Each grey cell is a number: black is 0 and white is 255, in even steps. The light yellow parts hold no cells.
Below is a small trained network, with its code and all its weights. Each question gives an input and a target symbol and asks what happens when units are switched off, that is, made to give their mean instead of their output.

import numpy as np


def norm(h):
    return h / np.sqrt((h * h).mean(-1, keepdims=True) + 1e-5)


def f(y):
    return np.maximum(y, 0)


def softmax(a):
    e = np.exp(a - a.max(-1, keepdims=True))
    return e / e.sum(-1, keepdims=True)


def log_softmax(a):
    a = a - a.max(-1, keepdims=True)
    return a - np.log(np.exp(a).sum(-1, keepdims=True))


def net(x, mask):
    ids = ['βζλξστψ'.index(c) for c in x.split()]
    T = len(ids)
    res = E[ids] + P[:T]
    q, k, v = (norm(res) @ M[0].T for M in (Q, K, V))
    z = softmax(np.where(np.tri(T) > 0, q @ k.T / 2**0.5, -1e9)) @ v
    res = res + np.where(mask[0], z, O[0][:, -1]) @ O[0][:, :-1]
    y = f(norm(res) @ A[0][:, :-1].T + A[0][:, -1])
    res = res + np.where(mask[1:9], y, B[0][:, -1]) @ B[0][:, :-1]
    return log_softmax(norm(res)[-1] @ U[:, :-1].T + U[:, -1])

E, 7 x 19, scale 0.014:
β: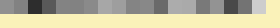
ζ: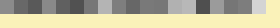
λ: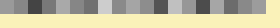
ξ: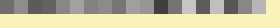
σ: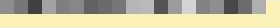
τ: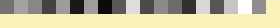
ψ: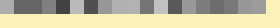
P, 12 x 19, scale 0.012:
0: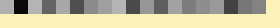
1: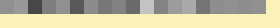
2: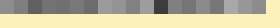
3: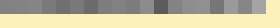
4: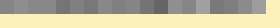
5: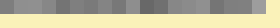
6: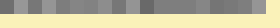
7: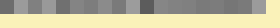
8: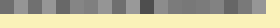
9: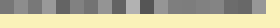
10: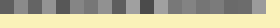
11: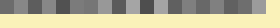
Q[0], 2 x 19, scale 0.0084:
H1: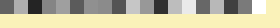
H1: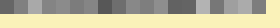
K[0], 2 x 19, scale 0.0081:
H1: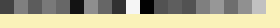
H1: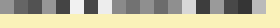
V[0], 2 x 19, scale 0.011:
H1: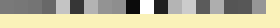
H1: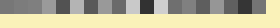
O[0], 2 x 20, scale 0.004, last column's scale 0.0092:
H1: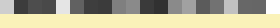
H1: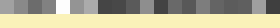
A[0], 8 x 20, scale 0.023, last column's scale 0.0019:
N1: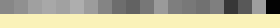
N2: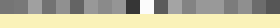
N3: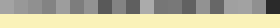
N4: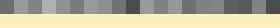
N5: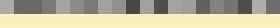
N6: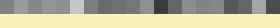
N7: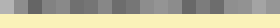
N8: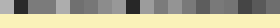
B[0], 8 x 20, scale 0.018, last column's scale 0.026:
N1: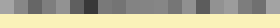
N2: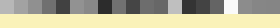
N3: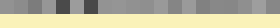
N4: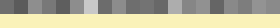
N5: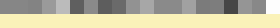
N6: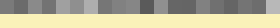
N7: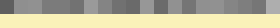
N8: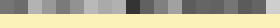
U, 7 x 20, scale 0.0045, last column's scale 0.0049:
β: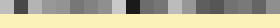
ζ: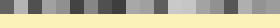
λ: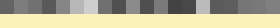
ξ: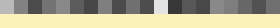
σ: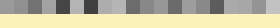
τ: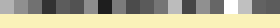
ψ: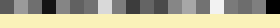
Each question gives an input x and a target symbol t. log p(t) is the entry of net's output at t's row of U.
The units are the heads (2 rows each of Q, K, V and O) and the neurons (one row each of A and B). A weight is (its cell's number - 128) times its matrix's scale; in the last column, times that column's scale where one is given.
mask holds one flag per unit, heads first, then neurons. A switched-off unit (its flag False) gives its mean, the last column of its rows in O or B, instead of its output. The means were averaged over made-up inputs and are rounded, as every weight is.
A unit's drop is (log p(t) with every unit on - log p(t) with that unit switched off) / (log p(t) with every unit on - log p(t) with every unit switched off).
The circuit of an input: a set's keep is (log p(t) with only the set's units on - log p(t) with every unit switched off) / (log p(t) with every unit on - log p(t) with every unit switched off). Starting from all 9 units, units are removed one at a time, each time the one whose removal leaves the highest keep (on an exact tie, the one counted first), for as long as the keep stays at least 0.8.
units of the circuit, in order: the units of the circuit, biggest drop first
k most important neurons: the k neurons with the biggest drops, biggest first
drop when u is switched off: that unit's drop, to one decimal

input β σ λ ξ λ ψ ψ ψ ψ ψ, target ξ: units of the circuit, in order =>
H1, N1, N5, N8
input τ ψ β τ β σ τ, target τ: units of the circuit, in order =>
N5
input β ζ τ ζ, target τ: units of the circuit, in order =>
H1, N2, N5
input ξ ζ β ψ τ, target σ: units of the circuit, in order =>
N3, N5
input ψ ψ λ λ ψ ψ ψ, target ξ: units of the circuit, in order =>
H1, N1, N5
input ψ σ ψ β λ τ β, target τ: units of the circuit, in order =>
H1, N2, N5, N8
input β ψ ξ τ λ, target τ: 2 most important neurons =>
N2, N5
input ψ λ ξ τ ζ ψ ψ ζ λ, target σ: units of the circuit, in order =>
H1, N5, N8
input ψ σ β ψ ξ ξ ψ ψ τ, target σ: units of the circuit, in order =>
N3, N5, H1
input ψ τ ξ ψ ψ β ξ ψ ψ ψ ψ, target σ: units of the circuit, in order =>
N5, N8, H1
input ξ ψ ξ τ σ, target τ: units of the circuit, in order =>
H1, N2, N5
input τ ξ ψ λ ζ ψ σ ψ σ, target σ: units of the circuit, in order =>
H1, N5, N8
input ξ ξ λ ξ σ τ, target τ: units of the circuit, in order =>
N5, N8
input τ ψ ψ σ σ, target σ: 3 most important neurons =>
N5, N8, N7
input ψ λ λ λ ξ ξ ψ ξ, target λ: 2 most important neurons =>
N6, N1
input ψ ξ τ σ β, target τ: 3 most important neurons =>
N2, N5, N8
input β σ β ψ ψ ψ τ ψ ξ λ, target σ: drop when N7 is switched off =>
0.1
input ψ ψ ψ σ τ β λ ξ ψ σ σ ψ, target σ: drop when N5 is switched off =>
0.4
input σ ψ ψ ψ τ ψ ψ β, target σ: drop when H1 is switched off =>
1.1
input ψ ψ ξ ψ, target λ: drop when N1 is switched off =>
0.0
